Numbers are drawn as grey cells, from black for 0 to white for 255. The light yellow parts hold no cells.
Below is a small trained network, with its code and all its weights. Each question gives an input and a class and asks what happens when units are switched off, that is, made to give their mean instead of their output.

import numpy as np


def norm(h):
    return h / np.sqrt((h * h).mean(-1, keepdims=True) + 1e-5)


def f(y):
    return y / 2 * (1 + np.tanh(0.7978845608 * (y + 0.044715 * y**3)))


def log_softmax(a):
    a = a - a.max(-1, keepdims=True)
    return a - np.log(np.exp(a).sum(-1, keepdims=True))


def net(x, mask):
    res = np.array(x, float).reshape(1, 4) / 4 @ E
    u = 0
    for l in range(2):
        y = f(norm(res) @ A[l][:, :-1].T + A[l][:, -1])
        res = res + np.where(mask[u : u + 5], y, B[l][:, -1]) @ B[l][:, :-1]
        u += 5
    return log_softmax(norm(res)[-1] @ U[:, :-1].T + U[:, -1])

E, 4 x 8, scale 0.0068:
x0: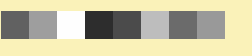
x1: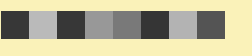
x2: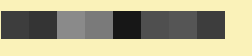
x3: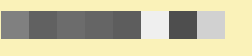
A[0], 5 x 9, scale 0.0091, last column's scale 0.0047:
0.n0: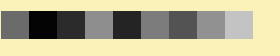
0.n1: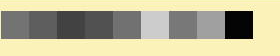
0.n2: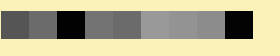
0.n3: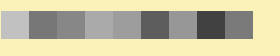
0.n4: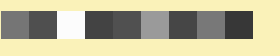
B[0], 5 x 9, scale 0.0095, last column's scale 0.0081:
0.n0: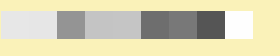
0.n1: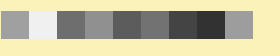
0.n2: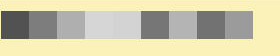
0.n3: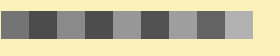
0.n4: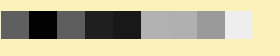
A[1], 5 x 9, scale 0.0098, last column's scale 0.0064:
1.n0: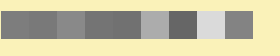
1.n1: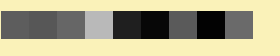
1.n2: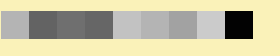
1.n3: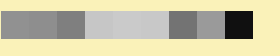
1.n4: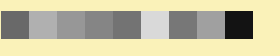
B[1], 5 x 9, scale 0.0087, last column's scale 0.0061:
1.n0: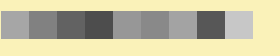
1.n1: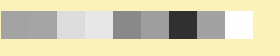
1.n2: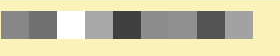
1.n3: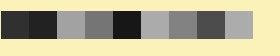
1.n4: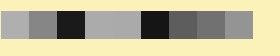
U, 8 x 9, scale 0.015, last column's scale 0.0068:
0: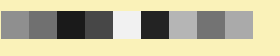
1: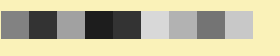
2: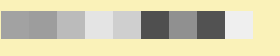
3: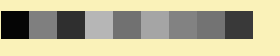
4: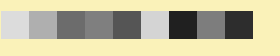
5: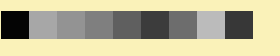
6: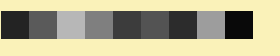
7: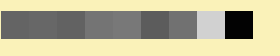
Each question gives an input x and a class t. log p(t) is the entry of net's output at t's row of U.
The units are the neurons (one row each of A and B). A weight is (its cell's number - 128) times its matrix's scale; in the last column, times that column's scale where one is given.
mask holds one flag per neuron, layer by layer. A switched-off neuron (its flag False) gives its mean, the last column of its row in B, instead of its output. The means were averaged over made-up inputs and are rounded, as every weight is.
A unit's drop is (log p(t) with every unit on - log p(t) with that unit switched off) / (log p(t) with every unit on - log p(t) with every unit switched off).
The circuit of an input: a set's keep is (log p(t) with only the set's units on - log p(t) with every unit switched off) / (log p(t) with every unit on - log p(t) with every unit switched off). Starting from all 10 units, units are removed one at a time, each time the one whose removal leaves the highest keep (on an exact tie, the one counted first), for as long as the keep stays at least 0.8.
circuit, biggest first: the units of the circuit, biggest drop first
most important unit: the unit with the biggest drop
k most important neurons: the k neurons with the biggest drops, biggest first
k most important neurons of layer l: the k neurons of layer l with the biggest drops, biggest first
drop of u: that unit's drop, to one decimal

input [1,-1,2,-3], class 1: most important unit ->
0.n4
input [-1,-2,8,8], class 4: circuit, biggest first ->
0.n0; 0.n4
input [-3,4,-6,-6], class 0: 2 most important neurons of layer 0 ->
0.n1; 0.n0
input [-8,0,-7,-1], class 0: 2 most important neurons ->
1.n1; 0.n3
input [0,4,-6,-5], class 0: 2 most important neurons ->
1.n1; 0.n0
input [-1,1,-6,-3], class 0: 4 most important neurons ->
1.n1; 0.n3; 0.n4; 0.n0
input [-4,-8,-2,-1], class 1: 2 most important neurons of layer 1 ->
1.n1; 1.n3
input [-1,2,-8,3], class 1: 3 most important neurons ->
1.n3; 0.n0; 1.n1
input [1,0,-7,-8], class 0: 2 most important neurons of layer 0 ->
0.n0; 0.n3
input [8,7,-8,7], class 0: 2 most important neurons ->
1.n4; 0.n0
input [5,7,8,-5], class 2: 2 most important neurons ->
1.n1; 0.n4
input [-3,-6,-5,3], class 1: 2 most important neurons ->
0.n0; 1.n3
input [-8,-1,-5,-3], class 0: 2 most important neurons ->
1.n1; 0.n0
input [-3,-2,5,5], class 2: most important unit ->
0.n0
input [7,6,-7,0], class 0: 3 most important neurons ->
0.n0; 1.n1; 1.n4
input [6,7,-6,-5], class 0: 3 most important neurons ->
1.n1; 0.n0; 1.n2
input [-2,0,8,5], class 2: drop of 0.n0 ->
0.2
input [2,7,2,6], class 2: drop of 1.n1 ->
0.0
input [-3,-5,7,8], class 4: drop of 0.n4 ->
0.1
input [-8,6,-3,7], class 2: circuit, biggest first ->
0.n2
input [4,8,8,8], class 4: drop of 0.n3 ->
0.1
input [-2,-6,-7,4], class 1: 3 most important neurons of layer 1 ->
1.n3; 1.n1; 1.n2
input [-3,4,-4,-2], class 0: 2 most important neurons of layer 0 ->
0.n1; 0.n0
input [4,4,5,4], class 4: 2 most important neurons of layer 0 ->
0.n0; 0.n3
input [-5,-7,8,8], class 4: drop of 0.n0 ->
0.3
